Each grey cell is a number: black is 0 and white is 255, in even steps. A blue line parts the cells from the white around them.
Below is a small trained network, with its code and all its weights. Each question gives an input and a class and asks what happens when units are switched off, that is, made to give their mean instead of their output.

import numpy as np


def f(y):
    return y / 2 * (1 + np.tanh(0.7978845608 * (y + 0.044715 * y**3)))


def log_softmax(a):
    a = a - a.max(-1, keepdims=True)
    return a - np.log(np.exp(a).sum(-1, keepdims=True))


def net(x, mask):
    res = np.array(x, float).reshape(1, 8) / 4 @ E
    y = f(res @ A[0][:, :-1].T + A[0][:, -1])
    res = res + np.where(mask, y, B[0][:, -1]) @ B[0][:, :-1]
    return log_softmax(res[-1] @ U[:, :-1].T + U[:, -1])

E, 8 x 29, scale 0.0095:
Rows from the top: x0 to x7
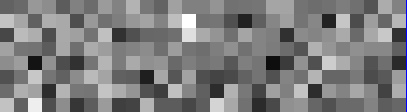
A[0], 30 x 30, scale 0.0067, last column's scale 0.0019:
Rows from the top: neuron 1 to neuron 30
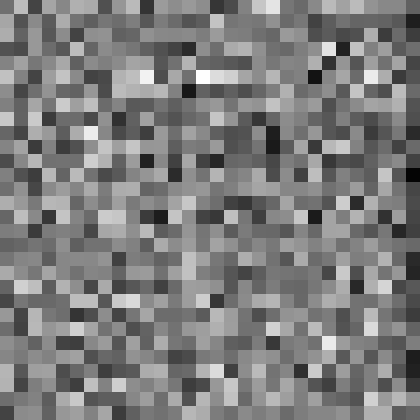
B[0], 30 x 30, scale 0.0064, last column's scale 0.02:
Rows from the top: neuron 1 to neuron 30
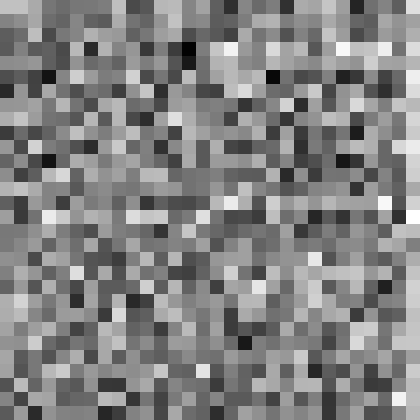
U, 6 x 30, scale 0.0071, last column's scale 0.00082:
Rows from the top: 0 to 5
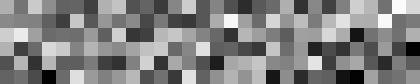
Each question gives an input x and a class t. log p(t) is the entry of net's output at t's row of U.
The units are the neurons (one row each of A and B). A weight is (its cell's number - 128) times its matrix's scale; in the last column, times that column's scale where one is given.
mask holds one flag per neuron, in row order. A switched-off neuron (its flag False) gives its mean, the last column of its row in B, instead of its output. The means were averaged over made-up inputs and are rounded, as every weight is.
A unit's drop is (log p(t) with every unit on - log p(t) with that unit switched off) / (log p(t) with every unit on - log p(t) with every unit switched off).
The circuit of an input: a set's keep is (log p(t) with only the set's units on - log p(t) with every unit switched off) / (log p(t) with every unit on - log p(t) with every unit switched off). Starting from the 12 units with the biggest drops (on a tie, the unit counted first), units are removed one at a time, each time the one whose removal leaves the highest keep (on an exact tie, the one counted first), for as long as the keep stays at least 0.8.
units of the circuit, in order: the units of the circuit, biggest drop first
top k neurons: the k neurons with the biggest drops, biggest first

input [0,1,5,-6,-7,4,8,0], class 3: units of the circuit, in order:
[neuron 16]
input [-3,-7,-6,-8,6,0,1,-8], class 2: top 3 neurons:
[neuron 1; neuron 22; neuron 15]
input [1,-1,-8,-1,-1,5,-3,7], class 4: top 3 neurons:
[neuron 7; neuron 28; neuron 1]
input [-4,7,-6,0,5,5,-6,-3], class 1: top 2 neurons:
[neuron 15; neuron 16]
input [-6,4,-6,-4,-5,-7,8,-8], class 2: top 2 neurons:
[neuron 1; neuron 22]
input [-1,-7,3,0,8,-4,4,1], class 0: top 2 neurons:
[neuron 11; neuron 17]
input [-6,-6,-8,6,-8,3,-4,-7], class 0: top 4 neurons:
[neuron 24; neuron 8; neuron 29; neuron 21]
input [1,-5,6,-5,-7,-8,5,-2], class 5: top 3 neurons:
[neuron 6; neuron 11; neuron 25]
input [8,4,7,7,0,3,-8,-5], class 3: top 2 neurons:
[neuron 27; neuron 13]
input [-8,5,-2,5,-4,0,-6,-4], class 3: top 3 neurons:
[neuron 27; neuron 4; neuron 13]
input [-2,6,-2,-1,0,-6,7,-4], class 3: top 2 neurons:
[neuron 16; neuron 4]
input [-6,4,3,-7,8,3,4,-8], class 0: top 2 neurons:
[neuron 11; neuron 25]
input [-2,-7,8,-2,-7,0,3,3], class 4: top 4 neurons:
[neuron 21; neuron 30; neuron 11; neuron 19]
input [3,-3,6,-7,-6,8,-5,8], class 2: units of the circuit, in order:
[neuron 9]
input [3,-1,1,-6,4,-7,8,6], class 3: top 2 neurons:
[neuron 16; neuron 12]
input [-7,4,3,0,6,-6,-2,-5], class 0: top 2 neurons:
[neuron 11; neuron 12]
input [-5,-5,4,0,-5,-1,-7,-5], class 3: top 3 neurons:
[neuron 27; neuron 13; neuron 11]
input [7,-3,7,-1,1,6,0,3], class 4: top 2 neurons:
[neuron 21; neuron 6]
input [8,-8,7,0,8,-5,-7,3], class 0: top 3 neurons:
[neuron 11; neuron 17; neuron 25]
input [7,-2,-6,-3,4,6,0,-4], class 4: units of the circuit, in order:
[neuron 7]
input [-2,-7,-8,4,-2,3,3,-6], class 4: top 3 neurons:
[neuron 7; neuron 15; neuron 28]
